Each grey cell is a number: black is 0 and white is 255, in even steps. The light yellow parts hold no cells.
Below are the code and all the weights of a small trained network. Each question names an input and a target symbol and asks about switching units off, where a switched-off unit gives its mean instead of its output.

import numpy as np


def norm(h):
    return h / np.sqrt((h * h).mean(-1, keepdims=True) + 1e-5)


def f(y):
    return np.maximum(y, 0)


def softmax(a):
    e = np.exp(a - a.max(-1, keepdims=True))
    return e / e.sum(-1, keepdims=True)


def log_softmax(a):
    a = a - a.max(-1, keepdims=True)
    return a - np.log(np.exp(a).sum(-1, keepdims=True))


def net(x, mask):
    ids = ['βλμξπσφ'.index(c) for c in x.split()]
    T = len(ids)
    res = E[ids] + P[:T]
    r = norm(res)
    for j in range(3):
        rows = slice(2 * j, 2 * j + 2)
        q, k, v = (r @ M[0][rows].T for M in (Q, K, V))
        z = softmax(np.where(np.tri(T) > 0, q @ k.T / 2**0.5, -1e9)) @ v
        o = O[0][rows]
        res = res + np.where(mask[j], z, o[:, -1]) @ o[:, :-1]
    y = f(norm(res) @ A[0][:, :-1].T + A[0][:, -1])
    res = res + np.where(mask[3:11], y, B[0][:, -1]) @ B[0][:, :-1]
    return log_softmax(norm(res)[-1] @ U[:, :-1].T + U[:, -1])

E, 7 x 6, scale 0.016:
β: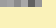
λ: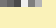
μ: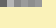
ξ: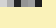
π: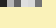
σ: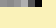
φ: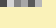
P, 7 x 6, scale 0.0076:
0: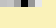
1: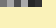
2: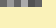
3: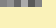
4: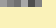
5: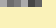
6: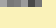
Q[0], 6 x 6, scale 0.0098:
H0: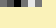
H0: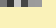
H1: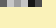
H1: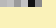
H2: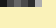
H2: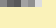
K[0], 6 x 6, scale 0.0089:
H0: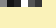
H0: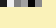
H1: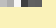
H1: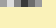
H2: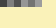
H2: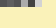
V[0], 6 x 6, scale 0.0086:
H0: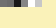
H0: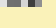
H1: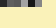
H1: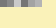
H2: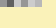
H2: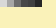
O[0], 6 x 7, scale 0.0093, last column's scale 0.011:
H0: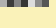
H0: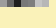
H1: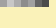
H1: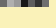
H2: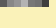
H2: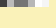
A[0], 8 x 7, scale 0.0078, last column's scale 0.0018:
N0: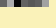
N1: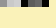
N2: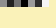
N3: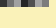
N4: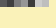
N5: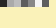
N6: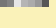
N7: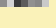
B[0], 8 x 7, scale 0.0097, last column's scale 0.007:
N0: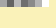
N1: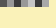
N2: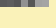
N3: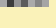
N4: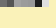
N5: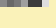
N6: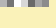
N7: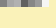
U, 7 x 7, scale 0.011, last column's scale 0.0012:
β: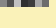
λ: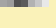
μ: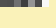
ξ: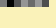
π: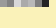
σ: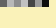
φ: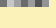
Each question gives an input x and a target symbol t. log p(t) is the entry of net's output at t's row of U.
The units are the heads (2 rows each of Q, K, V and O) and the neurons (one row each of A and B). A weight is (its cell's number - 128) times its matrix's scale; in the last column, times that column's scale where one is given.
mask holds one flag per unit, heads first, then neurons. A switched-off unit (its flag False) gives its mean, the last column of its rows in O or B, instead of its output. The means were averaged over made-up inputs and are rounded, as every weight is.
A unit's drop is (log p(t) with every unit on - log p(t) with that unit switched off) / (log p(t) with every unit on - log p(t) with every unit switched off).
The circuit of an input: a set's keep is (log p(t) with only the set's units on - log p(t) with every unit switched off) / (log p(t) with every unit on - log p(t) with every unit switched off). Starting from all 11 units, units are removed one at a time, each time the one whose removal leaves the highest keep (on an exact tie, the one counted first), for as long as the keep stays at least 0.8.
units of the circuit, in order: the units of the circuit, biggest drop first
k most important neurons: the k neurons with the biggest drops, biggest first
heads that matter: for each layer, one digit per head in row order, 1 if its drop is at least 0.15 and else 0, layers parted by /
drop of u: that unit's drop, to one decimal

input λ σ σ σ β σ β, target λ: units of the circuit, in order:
H0; H1
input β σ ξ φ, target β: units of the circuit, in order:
H1; H2; N3
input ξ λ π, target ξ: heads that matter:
111
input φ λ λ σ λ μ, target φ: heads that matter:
010
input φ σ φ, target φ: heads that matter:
111
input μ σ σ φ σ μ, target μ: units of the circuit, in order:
H1; H0; N1
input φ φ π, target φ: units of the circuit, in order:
H1
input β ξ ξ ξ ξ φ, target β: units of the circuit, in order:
H1; N3; H2
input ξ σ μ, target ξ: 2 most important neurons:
N5; N4
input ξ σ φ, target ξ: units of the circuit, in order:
H1; H0; H2
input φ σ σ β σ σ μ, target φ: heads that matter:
110
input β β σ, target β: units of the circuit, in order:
H1; N0
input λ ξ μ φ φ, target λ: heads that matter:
110
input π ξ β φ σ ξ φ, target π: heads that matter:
110
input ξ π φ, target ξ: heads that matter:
010
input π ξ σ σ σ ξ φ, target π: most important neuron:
N6
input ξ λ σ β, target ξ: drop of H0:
0.1
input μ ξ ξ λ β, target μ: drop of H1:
0.8
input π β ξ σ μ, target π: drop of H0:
0.6
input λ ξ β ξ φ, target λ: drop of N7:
0.0
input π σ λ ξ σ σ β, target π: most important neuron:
N6
